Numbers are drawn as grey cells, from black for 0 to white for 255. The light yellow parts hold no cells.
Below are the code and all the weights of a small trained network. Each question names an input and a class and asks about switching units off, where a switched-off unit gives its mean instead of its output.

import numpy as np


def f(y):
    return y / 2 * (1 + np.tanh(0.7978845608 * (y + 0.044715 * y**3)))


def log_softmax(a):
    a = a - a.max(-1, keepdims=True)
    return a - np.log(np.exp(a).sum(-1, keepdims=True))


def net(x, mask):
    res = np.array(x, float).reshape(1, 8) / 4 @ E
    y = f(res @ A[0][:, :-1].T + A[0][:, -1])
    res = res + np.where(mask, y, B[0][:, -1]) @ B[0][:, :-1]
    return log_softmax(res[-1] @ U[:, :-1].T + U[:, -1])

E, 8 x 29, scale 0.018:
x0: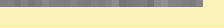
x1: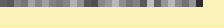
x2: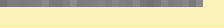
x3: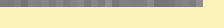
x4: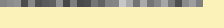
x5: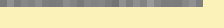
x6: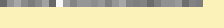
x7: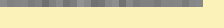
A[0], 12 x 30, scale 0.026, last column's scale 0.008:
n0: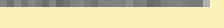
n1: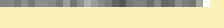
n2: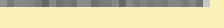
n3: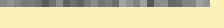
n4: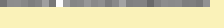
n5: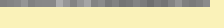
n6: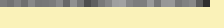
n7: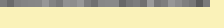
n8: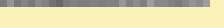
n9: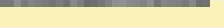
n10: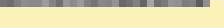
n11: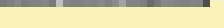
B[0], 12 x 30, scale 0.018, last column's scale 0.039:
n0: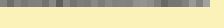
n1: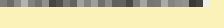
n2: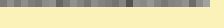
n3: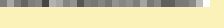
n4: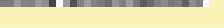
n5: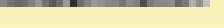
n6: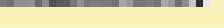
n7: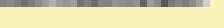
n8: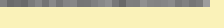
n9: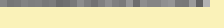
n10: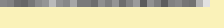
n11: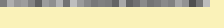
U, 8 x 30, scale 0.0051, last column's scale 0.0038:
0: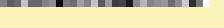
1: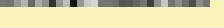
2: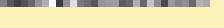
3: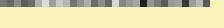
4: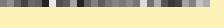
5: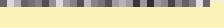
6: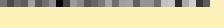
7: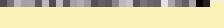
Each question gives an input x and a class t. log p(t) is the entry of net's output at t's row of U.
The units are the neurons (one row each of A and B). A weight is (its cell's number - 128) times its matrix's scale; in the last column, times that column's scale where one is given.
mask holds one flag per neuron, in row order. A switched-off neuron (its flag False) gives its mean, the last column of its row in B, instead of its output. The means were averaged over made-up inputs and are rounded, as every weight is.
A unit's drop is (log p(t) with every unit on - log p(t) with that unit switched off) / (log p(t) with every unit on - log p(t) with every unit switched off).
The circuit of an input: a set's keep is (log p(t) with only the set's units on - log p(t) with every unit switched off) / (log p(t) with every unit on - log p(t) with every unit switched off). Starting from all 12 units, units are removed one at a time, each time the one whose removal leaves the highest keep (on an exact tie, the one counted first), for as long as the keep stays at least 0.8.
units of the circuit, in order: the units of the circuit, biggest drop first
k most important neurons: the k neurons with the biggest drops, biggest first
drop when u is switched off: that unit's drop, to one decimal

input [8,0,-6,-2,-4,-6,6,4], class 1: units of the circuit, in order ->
(n1)
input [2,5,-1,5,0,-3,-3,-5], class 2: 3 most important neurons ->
(n4 n10 n7)
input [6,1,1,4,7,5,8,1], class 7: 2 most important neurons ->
(n6 n10)
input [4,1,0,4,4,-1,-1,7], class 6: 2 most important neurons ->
(n4 n6)
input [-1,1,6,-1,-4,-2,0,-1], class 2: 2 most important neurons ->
(n4 n10)
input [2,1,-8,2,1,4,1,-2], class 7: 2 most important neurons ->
(n3 n10)
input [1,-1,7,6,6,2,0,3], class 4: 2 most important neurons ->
(n4 n3)
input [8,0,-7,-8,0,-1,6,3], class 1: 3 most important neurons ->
(n3 n10 n7)
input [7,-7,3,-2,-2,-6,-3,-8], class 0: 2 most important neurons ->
(n1 n4)
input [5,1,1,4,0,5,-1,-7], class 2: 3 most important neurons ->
(n4 n1 n6)
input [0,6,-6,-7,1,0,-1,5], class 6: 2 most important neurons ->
(n6 n4)
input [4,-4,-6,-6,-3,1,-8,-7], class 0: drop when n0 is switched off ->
0.0
